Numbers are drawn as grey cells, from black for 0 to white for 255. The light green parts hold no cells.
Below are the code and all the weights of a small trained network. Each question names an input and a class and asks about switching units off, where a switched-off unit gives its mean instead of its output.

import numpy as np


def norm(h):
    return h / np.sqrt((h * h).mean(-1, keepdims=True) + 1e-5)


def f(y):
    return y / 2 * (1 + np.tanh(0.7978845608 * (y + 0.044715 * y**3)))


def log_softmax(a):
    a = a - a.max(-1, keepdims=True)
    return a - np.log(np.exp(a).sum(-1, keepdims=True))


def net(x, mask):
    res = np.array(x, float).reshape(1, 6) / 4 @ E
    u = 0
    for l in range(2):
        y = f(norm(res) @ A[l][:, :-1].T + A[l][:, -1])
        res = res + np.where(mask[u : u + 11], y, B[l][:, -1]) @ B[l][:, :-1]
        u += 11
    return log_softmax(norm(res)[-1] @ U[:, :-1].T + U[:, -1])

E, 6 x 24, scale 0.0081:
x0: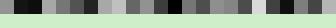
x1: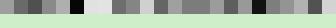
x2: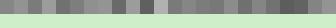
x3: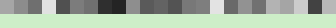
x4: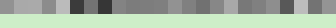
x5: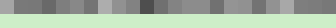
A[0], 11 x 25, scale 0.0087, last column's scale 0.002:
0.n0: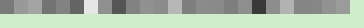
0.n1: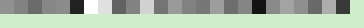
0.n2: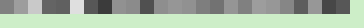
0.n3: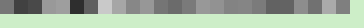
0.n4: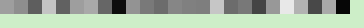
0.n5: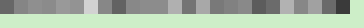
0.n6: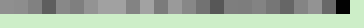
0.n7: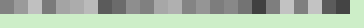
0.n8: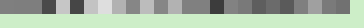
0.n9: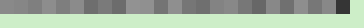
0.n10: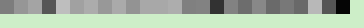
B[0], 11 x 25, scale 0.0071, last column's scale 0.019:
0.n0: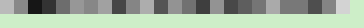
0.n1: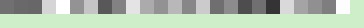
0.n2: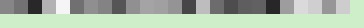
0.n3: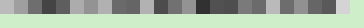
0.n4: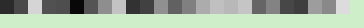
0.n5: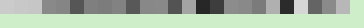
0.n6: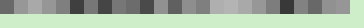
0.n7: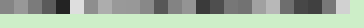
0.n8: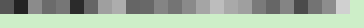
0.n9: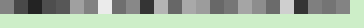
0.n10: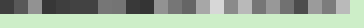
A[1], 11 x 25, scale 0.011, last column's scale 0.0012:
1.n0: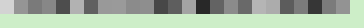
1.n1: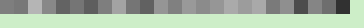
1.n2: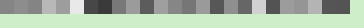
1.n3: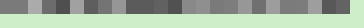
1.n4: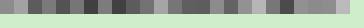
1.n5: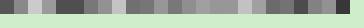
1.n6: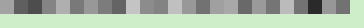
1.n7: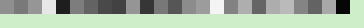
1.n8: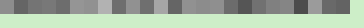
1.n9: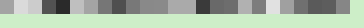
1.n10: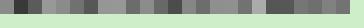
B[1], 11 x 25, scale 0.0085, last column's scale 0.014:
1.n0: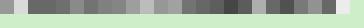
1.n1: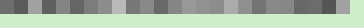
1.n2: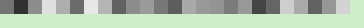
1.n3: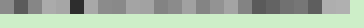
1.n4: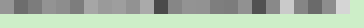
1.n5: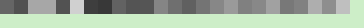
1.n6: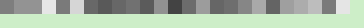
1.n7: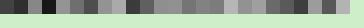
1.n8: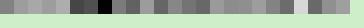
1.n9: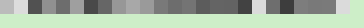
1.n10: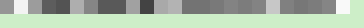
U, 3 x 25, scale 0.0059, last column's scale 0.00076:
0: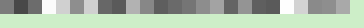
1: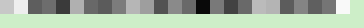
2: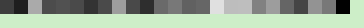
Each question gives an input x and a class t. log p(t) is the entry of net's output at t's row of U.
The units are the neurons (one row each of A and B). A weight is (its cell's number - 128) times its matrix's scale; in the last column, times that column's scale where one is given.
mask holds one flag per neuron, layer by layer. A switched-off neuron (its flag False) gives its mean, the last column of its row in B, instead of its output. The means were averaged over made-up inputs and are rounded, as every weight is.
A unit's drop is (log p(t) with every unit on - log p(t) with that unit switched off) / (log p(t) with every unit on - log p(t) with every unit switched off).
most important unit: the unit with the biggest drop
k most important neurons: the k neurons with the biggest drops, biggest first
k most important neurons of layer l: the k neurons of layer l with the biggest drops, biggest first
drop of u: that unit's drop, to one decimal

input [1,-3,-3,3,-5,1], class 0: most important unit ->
0.n2
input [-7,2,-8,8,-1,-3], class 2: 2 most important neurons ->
(0.n4, 0.n3)
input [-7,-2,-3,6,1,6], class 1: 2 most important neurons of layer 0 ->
(0.n7, 0.n0)
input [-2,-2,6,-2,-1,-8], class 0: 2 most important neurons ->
(0.n2, 0.n4)
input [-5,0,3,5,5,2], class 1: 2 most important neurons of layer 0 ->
(0.n7, 0.n0)
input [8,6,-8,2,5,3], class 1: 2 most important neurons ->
(0.n3, 0.n2)
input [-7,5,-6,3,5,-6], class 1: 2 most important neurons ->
(0.n7, 0.n2)
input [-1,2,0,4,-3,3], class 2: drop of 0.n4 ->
1.1
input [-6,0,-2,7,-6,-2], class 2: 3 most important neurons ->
(0.n4, 0.n3, 1.n7)
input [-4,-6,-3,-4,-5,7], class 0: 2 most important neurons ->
(0.n2, 0.n4)
